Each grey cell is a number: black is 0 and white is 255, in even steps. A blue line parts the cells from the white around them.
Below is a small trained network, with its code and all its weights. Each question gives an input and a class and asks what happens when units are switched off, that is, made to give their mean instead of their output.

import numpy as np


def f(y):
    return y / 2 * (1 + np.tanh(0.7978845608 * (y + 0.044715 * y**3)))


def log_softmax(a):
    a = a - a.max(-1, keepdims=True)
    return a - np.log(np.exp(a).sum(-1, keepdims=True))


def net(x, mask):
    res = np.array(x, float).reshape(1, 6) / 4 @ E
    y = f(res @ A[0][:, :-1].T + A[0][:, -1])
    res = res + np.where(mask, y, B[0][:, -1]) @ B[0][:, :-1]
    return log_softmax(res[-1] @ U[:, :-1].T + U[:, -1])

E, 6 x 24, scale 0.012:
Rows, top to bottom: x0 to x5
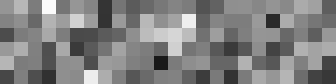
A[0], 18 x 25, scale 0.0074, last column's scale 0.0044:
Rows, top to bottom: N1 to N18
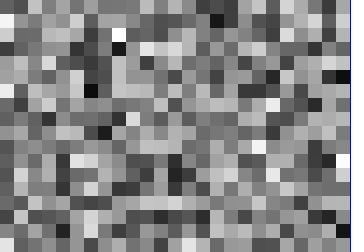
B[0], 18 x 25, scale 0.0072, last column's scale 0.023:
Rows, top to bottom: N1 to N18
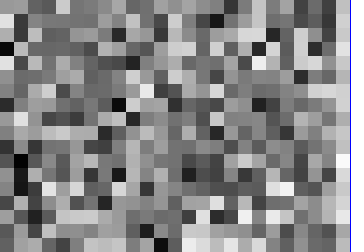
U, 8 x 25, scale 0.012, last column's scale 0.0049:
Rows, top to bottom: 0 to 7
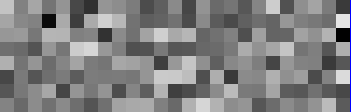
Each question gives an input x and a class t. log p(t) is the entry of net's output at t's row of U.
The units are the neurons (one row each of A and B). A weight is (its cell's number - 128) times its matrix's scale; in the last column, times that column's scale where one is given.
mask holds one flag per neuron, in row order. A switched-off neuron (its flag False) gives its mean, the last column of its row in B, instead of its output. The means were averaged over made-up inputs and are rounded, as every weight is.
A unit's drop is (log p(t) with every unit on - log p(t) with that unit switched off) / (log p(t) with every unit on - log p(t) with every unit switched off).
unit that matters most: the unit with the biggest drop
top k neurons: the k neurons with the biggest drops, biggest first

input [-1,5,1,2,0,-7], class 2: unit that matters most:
N10
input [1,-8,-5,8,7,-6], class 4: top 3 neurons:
[N18, N2, N3]
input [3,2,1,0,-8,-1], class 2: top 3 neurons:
[N5, N10, N16]
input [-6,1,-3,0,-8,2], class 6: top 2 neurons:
[N8, N1]
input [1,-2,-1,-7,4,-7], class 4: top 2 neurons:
[N18, N2]
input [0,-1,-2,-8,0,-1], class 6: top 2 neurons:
[N13, N8]
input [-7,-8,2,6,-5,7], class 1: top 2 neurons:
[N9, N15]
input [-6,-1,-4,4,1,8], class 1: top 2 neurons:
[N9, N12]
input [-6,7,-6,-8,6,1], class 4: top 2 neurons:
[N6, N3]
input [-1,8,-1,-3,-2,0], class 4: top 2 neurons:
[N16, N3]
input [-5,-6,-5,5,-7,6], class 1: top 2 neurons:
[N12, N9]
